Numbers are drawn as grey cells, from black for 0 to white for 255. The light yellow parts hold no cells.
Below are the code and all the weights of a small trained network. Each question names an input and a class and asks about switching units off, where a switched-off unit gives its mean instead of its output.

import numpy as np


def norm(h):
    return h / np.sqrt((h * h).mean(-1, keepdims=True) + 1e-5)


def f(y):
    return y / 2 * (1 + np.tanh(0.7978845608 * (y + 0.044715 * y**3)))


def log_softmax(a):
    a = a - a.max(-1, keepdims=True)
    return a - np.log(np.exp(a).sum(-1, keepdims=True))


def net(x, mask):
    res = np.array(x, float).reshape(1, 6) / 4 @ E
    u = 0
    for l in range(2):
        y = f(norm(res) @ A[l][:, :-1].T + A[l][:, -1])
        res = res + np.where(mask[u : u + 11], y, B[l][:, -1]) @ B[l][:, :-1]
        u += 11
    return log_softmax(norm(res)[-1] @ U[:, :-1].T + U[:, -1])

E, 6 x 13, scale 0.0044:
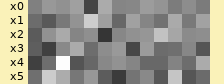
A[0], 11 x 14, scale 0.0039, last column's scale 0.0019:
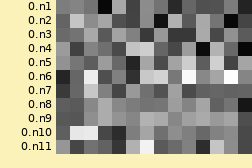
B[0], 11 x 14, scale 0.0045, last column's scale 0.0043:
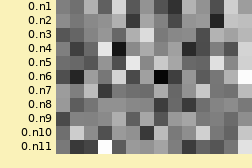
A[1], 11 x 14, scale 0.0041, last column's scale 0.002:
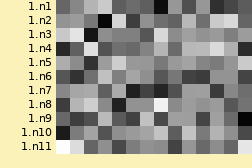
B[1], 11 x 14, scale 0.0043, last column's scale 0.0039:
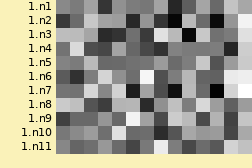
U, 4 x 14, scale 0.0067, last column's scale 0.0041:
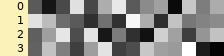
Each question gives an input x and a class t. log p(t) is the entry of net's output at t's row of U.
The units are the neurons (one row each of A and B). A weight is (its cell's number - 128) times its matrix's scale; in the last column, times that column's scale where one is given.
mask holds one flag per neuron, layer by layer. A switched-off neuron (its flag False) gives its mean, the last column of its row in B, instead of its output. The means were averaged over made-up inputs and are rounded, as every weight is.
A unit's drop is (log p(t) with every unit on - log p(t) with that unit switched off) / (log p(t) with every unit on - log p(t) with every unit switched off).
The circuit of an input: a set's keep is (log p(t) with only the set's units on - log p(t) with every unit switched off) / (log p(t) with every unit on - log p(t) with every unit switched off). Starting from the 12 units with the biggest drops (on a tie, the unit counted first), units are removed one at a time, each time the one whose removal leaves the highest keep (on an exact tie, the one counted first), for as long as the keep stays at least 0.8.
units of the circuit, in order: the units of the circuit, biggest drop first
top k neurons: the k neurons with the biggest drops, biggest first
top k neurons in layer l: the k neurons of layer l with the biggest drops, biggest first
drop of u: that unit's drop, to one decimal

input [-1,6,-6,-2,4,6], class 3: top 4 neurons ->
0.n6, 0.n3, 1.n7, 0.n2
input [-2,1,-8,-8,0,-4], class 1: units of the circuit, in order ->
0.n6
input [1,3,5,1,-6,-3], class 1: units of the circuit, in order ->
0.n6, 1.n3
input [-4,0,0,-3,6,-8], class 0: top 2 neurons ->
0.n4, 0.n11
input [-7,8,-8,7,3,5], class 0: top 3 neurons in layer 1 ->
1.n7, 1.n2, 1.n6
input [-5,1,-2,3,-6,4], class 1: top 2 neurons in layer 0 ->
0.n6, 0.n1
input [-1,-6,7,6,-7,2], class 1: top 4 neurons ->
0.n6, 0.n5, 1.n3, 0.n4
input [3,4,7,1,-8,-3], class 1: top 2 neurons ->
0.n6, 1.n3
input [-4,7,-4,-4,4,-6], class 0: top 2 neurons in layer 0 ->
0.n10, 0.n7
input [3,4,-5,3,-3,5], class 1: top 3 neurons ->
0.n6, 0.n1, 1.n2
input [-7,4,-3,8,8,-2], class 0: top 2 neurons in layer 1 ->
1.n7, 1.n2
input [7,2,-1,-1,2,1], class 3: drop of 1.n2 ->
0.1
